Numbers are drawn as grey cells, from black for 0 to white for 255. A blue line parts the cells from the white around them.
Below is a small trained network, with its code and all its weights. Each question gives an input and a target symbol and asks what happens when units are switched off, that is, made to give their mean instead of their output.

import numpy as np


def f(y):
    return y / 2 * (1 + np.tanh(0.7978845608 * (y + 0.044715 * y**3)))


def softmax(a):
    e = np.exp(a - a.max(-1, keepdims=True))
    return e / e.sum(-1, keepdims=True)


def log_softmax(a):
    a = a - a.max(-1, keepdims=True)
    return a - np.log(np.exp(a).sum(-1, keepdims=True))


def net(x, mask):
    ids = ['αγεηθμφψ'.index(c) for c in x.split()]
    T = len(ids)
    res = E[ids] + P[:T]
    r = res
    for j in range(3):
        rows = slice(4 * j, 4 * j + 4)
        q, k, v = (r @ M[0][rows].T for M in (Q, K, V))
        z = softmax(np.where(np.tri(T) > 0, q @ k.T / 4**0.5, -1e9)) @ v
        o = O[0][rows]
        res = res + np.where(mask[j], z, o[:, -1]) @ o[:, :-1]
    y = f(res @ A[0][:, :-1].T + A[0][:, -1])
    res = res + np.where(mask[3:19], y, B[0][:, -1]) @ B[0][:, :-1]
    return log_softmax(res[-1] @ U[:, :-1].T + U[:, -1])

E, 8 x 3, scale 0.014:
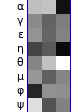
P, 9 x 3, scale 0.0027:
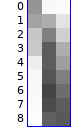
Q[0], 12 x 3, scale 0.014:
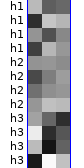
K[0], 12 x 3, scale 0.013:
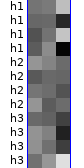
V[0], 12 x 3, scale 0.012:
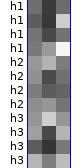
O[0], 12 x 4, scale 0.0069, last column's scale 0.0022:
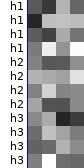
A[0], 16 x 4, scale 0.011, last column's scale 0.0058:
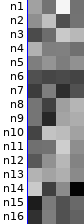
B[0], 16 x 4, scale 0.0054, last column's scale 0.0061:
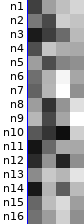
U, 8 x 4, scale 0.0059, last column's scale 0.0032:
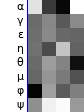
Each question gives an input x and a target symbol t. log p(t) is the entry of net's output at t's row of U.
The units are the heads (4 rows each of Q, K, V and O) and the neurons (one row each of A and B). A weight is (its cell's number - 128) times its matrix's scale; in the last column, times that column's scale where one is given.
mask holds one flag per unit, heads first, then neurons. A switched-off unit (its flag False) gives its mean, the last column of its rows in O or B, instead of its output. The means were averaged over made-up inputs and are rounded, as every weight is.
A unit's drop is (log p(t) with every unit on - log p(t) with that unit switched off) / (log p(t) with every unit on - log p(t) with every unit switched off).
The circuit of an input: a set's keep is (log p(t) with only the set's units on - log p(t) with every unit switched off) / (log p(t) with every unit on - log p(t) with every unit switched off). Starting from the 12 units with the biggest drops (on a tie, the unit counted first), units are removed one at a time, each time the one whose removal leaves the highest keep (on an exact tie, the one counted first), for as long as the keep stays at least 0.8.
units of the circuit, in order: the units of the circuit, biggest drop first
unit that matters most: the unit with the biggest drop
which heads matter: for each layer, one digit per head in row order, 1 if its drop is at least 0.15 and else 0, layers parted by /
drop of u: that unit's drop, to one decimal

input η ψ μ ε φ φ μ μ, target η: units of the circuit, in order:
(h3 h1 n9)
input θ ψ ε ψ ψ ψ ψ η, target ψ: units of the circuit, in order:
(h1 n7)
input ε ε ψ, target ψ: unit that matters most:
h3
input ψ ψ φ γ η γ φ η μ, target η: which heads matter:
001
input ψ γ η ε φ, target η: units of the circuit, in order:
(h1 n9)
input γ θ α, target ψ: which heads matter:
101
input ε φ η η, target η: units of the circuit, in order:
(h3 n9 n6)
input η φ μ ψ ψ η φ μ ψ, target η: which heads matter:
001
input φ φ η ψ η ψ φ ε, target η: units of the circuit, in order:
(h3 n9)
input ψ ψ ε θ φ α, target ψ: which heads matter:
100
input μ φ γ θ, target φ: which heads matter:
100
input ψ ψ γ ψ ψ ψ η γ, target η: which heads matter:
001
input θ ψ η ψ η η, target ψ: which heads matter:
110
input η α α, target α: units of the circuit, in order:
(h1)
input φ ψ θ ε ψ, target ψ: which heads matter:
100
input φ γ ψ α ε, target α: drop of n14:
0.0
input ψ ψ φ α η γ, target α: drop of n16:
0.1
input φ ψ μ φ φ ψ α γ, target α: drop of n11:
0.1
